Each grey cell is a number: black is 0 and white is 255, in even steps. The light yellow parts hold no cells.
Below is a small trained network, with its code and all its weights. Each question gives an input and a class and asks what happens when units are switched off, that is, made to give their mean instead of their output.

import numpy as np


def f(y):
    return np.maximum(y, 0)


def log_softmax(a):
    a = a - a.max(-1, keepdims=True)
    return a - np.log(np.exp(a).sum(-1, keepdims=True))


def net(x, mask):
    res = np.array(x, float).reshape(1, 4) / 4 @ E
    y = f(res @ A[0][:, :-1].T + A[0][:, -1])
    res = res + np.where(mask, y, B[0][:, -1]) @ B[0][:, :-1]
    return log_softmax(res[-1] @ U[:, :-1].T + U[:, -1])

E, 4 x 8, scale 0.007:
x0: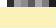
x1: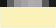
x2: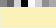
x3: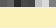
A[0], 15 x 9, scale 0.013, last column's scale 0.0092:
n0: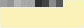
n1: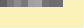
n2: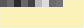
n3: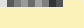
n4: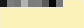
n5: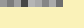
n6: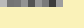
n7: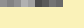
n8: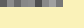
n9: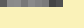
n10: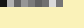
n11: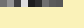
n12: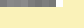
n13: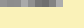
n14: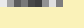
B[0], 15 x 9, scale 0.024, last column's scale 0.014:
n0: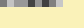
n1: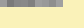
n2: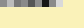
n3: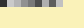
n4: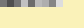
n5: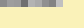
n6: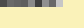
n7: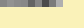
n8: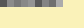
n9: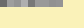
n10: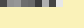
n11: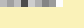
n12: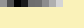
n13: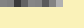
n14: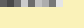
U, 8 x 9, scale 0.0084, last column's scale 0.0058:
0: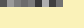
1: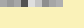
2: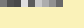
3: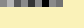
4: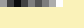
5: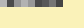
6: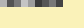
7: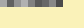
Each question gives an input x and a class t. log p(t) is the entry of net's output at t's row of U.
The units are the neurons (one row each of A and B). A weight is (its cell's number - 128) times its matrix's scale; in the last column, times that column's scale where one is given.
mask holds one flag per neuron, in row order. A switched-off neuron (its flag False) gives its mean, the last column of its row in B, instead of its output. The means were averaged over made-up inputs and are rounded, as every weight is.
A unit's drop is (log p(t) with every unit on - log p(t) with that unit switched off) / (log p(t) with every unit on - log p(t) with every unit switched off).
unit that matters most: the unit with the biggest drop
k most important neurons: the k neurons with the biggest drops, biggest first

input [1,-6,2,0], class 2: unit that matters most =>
n14
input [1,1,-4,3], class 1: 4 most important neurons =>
(n11 n0 n10 n13)
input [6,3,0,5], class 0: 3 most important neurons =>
(n3 n6 n0)
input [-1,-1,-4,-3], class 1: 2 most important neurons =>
(n11 n2)
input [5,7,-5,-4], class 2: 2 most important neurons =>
(n4 n10)
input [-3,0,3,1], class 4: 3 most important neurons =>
(n11 n3 n0)
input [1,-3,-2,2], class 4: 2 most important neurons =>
(n4 n0)
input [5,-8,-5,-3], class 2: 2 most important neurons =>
(n14 n10)
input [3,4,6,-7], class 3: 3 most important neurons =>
(n11 n0 n7)
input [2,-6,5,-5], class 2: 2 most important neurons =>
(n11 n14)
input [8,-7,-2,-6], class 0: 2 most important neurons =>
(n3 n6)
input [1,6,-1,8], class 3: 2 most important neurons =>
(n2 n14)
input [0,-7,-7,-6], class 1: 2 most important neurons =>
(n11 n4)
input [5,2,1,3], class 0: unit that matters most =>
n3
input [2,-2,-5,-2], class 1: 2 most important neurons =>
(n11 n10)
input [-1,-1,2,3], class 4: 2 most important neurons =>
(n11 n0)
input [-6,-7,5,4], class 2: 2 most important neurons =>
(n14 n11)
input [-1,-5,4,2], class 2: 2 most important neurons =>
(n11 n14)
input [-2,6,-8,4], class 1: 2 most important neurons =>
(n11 n14)
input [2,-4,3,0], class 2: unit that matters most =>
n11
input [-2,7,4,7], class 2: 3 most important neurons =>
(n4 n11 n0)
